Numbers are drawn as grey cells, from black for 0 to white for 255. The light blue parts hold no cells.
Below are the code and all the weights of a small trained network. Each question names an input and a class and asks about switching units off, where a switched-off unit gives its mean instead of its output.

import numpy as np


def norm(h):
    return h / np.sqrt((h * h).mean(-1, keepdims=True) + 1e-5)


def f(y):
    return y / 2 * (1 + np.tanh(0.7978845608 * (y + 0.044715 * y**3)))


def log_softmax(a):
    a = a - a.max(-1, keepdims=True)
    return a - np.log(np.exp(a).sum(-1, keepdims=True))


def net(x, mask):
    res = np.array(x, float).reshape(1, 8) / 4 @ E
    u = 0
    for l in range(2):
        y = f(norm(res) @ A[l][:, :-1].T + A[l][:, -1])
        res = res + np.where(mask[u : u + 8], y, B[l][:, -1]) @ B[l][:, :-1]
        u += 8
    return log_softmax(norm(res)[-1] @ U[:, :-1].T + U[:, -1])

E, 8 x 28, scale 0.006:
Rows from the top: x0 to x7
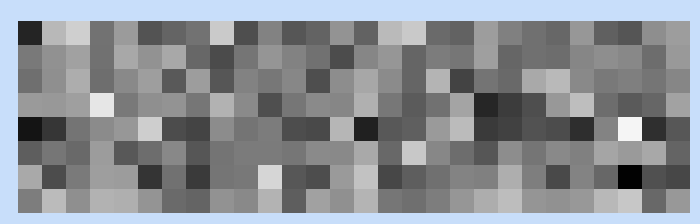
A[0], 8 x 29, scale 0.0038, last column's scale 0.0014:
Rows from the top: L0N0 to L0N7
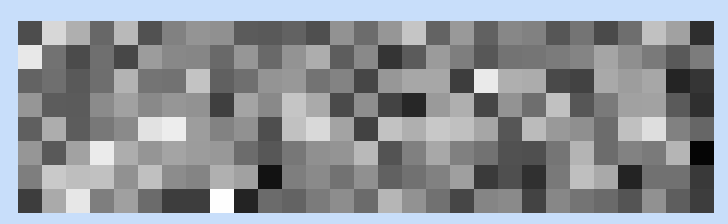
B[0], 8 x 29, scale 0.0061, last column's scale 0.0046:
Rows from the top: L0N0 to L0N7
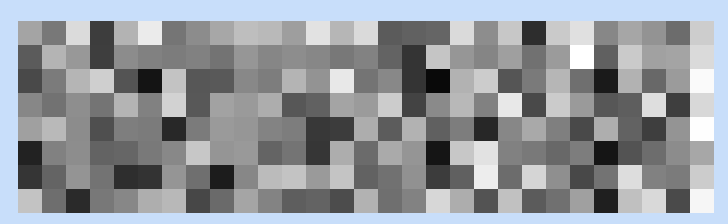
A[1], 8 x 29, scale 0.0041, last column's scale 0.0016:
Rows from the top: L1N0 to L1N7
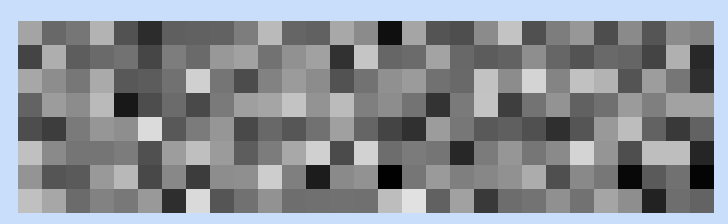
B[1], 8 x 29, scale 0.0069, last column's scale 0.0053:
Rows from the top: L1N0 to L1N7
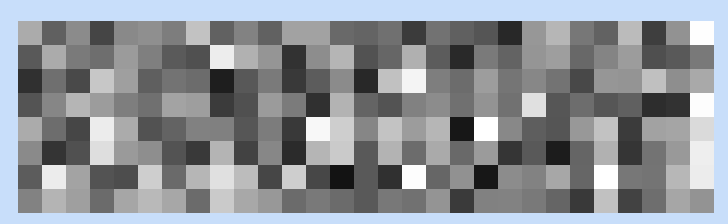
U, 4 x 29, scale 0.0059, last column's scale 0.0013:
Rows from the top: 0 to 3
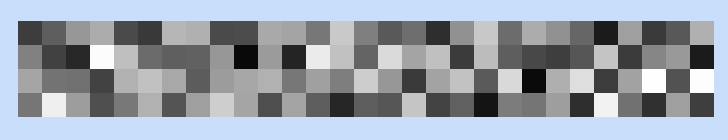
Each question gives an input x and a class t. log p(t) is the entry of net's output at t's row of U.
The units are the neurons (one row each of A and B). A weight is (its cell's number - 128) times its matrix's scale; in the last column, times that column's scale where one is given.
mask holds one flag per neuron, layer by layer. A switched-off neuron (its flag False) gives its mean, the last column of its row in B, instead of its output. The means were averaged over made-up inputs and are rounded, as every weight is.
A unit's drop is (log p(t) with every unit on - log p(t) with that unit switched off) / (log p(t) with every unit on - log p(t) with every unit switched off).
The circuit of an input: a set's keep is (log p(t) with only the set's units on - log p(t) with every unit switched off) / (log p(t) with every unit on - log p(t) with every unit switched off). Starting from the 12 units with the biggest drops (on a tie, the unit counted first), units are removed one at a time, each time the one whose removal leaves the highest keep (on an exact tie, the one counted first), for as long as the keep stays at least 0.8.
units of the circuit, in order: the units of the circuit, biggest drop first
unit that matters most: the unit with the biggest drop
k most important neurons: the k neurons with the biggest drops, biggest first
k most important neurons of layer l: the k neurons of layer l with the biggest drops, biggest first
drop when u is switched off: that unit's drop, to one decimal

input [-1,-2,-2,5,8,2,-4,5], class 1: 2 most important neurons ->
L1N4, L0N2
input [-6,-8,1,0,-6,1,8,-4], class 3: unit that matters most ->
L1N6
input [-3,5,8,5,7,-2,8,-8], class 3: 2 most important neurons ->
L1N6, L1N5
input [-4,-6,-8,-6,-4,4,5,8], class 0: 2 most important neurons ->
L0N4, L0N2
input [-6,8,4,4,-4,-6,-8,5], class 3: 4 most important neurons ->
L0N4, L0N7, L0N0, L0N2
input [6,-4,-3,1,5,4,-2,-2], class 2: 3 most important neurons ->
L0N7, L0N0, L1N5
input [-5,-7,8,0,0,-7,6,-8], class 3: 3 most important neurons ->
L1N6, L0N0, L0N7
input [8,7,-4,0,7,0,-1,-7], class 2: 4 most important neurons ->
L0N7, L0N0, L1N5, L1N3
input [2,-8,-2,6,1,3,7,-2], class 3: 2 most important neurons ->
L1N6, L0N2
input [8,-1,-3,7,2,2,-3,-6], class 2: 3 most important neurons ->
L0N7, L0N0, L0N2
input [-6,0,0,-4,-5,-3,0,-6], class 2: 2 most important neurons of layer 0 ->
L0N3, L0N1
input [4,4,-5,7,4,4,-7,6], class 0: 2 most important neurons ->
L0N6, L1N6
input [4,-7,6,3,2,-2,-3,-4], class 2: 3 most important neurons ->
L0N7, L0N2, L0N0
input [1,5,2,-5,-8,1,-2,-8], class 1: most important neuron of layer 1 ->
L1N5
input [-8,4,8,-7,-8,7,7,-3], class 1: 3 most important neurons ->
L1N5, L0N7, L1N2
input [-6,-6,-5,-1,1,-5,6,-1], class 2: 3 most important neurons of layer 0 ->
L0N3, L0N1, L0N4
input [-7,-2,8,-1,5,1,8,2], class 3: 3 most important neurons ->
L1N6, L0N7, L0N0
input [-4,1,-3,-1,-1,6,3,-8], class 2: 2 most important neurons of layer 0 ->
L0N1, L0N4
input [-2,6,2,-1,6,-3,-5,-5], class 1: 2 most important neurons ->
L1N4, L1N6
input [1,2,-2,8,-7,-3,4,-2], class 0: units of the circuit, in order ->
L0N6
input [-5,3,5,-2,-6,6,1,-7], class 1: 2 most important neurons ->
L1N5, L0N7
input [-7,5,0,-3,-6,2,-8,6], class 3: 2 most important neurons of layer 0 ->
L0N4, L0N7
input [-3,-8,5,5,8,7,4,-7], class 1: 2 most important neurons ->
L1N4, L0N2
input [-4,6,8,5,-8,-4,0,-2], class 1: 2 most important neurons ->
L1N5, L0N2
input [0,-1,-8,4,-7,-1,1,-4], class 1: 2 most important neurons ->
L1N5, L0N2
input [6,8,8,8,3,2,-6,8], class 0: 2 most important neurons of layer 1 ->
L1N6, L1N3
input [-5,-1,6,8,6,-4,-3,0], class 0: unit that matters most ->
L0N6
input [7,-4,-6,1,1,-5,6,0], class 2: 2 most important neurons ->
L0N7, L0N0
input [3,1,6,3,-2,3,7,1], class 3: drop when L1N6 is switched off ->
0.5
